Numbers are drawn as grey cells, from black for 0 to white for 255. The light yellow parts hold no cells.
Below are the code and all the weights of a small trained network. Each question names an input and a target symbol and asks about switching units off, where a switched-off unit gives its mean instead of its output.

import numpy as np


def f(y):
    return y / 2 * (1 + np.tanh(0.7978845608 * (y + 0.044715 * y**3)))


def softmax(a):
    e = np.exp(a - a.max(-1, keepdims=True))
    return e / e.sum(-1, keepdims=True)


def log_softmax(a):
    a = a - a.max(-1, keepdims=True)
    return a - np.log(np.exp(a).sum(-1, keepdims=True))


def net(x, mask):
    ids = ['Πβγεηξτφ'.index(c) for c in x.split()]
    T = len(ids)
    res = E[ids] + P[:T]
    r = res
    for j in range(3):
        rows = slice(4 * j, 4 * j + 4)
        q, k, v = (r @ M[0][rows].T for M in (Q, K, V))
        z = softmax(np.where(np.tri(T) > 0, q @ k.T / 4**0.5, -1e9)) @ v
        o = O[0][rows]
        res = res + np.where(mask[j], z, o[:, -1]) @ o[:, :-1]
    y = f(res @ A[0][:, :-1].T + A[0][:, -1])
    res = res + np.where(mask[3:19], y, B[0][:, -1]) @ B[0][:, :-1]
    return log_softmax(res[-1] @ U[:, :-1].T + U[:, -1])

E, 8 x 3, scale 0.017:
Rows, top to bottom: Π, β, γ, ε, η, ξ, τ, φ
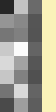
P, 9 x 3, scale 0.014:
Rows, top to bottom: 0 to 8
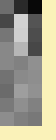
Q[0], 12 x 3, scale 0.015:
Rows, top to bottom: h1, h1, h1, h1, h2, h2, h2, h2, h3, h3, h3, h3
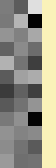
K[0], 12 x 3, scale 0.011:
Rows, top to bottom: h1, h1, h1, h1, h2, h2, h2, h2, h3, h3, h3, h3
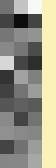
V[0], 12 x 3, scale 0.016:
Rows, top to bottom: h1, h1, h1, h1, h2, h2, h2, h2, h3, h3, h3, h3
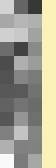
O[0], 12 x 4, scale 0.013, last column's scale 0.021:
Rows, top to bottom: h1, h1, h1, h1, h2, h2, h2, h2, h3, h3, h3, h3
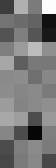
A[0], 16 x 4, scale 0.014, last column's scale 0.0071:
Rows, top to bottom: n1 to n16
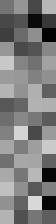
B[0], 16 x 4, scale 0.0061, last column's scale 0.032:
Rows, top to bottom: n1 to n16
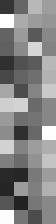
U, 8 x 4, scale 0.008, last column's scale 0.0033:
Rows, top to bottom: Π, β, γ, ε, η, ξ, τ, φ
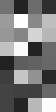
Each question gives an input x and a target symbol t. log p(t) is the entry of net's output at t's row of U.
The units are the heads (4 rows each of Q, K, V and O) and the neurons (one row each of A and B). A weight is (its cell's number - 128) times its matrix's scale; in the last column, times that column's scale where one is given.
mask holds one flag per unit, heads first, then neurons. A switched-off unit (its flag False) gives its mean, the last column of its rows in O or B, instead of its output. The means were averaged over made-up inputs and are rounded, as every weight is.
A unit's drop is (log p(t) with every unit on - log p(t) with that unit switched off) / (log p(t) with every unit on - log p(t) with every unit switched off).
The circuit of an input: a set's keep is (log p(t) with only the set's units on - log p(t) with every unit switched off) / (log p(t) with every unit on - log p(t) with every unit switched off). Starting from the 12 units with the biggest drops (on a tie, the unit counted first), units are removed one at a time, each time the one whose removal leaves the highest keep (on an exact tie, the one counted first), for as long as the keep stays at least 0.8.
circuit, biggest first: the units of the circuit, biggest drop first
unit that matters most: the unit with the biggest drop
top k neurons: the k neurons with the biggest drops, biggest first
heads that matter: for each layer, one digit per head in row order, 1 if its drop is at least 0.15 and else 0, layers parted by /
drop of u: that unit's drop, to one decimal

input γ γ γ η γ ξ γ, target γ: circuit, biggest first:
h1, n5
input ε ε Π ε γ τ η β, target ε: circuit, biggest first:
n2, h1, h3
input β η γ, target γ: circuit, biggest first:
h3, n5
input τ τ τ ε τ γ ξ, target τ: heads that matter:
101
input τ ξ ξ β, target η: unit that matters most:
n1
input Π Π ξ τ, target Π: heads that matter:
101
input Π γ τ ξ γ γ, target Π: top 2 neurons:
n5, n16
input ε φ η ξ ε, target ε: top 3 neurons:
n2, n5, n13
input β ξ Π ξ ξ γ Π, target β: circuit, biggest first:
n5, n13
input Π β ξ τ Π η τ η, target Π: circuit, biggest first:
h1, h3
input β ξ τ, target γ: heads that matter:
001
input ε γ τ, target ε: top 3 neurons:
n2, n5, n13
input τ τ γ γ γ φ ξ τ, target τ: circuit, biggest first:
h1, h3
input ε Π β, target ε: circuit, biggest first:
n2, h1
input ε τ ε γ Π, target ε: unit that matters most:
n2
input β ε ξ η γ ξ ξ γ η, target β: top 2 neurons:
n5, n13
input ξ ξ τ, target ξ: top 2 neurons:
n11, n2
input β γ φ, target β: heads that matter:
001
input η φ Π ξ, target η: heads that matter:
100
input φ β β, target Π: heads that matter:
101
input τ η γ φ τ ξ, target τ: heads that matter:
100
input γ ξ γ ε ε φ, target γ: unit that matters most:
h1
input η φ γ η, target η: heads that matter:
100
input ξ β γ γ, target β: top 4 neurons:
n8, n5, n13, n14
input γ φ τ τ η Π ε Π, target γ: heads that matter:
100
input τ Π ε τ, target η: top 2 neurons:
n14, n1
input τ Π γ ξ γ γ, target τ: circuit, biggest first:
h1
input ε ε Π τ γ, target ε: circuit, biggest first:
n2, h1, h3
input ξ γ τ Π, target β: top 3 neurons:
n8, n5, n13
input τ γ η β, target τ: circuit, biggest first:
h3, h1
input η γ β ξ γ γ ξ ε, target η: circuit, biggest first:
h1, h3
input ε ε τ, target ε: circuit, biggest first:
n2, h1
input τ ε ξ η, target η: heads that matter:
000
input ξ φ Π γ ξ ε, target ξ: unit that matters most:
h1
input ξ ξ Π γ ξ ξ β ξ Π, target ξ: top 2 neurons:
n7, n11
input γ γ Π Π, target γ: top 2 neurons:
n11, n1
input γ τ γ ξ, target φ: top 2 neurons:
n13, n15
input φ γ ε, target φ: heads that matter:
100
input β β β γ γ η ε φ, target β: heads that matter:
000
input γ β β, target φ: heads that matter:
101
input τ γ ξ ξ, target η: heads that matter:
000
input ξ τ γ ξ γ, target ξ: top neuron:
n7
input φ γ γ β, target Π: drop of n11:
0.2
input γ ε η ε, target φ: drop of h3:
0.3
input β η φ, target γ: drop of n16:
0.0
